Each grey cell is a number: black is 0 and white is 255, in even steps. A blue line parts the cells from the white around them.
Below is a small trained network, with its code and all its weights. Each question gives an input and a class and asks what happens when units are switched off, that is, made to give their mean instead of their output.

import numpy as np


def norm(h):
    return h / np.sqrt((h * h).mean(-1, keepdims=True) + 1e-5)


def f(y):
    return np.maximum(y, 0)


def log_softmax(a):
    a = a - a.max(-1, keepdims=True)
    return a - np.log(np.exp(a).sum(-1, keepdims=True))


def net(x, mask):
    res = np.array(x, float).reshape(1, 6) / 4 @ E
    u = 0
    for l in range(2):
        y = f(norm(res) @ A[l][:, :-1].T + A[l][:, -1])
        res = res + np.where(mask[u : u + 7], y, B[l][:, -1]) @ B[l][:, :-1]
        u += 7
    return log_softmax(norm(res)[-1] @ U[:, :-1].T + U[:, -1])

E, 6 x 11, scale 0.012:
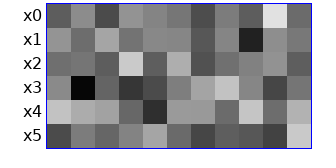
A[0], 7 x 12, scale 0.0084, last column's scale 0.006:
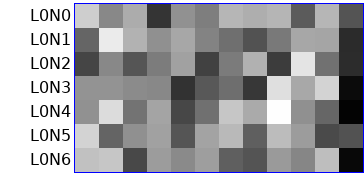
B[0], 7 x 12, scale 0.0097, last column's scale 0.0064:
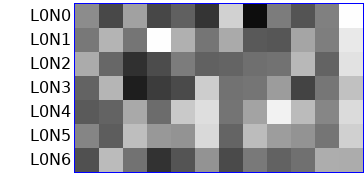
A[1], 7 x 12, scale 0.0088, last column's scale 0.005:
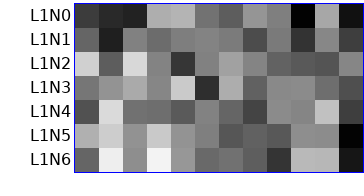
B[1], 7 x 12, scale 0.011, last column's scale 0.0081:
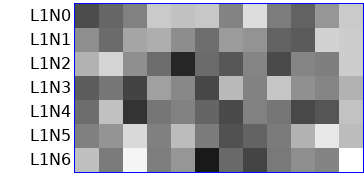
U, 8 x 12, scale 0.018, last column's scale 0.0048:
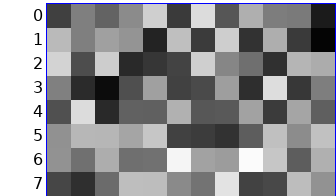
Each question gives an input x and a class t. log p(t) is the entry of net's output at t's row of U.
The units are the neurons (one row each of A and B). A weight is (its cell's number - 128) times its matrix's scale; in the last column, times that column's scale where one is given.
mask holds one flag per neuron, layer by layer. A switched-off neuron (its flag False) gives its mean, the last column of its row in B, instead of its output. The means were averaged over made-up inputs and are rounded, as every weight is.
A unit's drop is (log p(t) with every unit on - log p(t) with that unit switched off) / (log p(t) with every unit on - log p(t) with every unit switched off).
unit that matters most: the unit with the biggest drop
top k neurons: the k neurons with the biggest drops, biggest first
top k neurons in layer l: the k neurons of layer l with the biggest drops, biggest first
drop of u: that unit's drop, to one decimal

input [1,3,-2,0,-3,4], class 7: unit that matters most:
L1N0
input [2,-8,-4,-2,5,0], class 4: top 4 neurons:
L0N3; L0N6; L1N4; L1N6
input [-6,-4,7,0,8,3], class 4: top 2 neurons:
L0N3; L0N6
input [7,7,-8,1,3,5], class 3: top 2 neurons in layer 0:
L0N2; L0N1
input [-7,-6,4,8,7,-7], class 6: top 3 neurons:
L0N4; L0N5; L1N6
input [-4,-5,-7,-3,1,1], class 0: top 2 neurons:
L1N3; L0N4
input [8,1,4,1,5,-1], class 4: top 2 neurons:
L0N3; L1N6
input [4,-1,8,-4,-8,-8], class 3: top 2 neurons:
L0N2; L0N1
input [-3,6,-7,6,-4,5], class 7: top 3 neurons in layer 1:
L1N0; L1N6; L1N1
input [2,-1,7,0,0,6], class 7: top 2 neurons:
L1N0; L0N1
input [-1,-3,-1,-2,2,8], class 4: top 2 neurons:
L0N3; L1N4
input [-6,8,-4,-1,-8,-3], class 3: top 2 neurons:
L0N0; L1N6
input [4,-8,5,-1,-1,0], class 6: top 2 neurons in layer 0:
L0N4; L0N0
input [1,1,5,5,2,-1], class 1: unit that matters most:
L0N0
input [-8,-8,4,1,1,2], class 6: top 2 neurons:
L0N4; L1N6
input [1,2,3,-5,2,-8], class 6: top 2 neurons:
L0N4; L0N5
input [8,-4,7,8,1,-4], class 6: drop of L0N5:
0.3
